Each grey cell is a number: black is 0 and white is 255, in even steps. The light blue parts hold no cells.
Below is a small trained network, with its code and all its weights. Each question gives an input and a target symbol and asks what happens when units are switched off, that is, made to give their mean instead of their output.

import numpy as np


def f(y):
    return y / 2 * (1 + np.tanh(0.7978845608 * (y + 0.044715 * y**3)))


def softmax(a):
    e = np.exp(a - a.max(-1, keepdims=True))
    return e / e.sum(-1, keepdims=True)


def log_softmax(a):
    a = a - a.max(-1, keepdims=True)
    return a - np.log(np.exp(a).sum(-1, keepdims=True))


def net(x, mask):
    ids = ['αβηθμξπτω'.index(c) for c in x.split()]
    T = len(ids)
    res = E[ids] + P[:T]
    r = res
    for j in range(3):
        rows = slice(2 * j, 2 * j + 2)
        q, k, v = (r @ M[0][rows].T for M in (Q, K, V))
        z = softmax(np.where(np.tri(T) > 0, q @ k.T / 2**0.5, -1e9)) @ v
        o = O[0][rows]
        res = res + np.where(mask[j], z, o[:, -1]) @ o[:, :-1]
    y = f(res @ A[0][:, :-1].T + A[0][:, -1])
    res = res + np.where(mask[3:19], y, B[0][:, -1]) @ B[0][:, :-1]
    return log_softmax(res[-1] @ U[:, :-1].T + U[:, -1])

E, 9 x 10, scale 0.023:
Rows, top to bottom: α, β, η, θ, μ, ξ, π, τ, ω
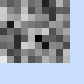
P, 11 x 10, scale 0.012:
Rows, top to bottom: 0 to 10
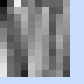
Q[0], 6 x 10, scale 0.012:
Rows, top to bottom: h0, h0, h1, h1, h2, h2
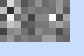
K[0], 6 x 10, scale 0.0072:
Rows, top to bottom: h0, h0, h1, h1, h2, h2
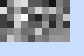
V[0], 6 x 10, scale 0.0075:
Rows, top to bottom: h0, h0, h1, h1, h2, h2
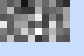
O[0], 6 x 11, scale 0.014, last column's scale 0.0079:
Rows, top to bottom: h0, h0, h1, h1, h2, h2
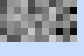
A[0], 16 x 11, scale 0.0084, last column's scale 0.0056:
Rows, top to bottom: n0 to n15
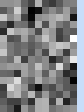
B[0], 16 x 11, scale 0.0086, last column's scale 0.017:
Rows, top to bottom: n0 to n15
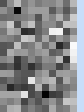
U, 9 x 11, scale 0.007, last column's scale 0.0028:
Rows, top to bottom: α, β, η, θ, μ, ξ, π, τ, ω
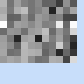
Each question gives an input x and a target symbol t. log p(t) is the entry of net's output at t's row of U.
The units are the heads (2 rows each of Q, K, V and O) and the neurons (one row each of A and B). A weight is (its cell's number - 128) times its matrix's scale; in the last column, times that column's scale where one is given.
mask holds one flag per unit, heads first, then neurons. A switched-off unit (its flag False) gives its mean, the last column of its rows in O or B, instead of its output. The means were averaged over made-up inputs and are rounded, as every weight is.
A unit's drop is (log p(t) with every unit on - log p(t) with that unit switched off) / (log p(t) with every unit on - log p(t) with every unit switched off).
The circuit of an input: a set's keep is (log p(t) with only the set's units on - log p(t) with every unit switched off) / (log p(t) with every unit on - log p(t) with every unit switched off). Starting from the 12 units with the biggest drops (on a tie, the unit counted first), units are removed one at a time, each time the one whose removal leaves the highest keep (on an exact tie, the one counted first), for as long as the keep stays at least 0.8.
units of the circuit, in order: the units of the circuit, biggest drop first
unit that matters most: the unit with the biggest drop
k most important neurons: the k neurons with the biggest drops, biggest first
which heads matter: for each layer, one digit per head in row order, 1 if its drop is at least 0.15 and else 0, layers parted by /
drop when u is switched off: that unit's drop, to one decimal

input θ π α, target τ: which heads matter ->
011
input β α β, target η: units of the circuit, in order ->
h2, n12, n7, n8
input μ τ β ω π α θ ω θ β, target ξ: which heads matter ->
011
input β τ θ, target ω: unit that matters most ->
n4
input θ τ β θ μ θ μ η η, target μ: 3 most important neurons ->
n0, n11, n8
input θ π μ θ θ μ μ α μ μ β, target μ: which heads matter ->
010
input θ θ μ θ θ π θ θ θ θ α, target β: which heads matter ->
111
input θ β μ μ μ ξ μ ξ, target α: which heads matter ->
011
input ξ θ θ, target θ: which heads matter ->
100
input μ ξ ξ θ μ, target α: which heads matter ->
001
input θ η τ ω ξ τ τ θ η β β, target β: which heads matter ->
000
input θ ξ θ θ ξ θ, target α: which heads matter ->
011
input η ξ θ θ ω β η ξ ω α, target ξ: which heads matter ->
111
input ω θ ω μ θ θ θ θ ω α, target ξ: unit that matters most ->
h1
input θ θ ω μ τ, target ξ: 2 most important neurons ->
n6, n5
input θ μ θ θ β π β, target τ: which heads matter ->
011
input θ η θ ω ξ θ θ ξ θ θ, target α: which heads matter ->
111
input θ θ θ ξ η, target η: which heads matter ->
001
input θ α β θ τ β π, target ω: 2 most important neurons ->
n4, n6
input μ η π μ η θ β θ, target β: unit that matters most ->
h2
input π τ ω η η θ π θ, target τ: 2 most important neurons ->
n13, n11
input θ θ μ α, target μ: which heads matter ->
011
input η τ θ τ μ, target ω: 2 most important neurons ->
n4, n13
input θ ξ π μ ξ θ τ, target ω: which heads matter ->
111
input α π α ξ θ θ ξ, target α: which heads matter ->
011
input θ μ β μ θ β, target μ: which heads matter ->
011
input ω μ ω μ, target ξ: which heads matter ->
111
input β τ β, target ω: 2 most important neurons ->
n4, n0
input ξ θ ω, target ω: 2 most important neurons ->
n6, n15
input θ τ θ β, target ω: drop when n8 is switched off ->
0.2
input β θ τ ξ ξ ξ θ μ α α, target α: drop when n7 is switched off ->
0.2
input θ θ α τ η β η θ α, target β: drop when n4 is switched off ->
0.1
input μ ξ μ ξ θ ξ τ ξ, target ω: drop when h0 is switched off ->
0.2
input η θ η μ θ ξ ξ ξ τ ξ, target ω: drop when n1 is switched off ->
0.0
